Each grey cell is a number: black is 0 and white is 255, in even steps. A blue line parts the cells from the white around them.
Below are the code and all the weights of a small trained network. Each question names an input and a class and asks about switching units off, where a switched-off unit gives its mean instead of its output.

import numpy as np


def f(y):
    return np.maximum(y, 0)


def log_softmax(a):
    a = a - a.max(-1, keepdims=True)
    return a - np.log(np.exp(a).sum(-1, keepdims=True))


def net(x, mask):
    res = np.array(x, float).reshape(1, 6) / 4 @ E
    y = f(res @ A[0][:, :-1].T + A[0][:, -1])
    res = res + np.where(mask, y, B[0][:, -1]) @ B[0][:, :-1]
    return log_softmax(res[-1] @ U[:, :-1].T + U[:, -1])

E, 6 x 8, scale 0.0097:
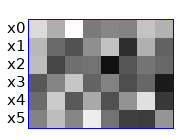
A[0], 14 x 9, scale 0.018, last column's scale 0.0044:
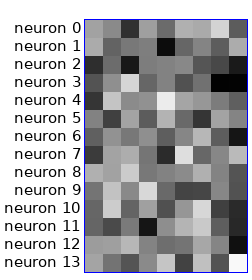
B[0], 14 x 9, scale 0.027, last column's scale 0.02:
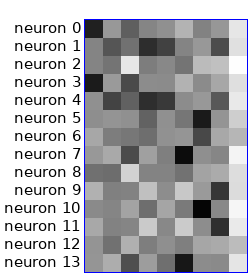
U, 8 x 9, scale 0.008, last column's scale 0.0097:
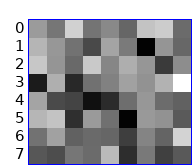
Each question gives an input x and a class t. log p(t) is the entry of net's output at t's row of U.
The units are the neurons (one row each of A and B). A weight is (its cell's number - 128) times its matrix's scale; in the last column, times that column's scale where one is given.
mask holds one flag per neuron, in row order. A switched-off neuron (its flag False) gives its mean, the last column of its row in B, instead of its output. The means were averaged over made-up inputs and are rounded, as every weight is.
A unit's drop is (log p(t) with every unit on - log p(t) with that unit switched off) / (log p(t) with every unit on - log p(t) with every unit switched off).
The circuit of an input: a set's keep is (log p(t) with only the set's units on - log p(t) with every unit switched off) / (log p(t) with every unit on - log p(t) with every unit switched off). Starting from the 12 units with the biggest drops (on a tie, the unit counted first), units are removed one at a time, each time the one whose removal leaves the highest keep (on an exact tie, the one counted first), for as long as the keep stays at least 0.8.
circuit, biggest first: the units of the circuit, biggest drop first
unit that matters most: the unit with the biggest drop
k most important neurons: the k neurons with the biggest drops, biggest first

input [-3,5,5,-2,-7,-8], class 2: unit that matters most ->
neuron 11
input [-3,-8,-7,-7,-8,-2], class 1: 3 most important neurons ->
neuron 5; neuron 13; neuron 3
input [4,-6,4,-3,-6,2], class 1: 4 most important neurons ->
neuron 5; neuron 13; neuron 2; neuron 4
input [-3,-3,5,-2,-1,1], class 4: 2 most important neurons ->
neuron 1; neuron 13
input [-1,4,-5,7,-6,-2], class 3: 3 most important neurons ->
neuron 3; neuron 10; neuron 6
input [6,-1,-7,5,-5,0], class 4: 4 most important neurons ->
neuron 4; neuron 2; neuron 10; neuron 0
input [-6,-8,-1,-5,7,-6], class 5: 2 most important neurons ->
neuron 7; neuron 5
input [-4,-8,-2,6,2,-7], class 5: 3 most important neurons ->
neuron 7; neuron 9; neuron 0
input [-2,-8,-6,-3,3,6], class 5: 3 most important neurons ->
neuron 7; neuron 11; neuron 1
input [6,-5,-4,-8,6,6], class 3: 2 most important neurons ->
neuron 0; neuron 2
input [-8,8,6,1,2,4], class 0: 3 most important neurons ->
neuron 2; neuron 7; neuron 4
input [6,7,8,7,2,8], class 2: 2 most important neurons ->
neuron 9; neuron 4
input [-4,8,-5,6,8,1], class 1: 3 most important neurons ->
neuron 10; neuron 7; neuron 6
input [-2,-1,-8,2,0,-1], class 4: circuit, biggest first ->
neuron 4
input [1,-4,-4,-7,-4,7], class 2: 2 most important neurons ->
neuron 9; neuron 3
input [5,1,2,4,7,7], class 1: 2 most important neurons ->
neuron 10; neuron 11
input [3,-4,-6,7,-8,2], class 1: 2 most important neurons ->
neuron 5; neuron 0
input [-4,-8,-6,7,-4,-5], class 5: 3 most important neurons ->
neuron 7; neuron 0; neuron 1
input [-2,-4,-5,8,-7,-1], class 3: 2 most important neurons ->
neuron 3; neuron 10
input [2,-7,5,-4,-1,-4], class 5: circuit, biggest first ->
neuron 7
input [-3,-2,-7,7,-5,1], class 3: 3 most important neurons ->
neuron 3; neuron 1; neuron 10
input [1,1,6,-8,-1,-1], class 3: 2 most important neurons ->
neuron 0; neuron 4
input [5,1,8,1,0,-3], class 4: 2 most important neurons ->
neuron 1; neuron 2
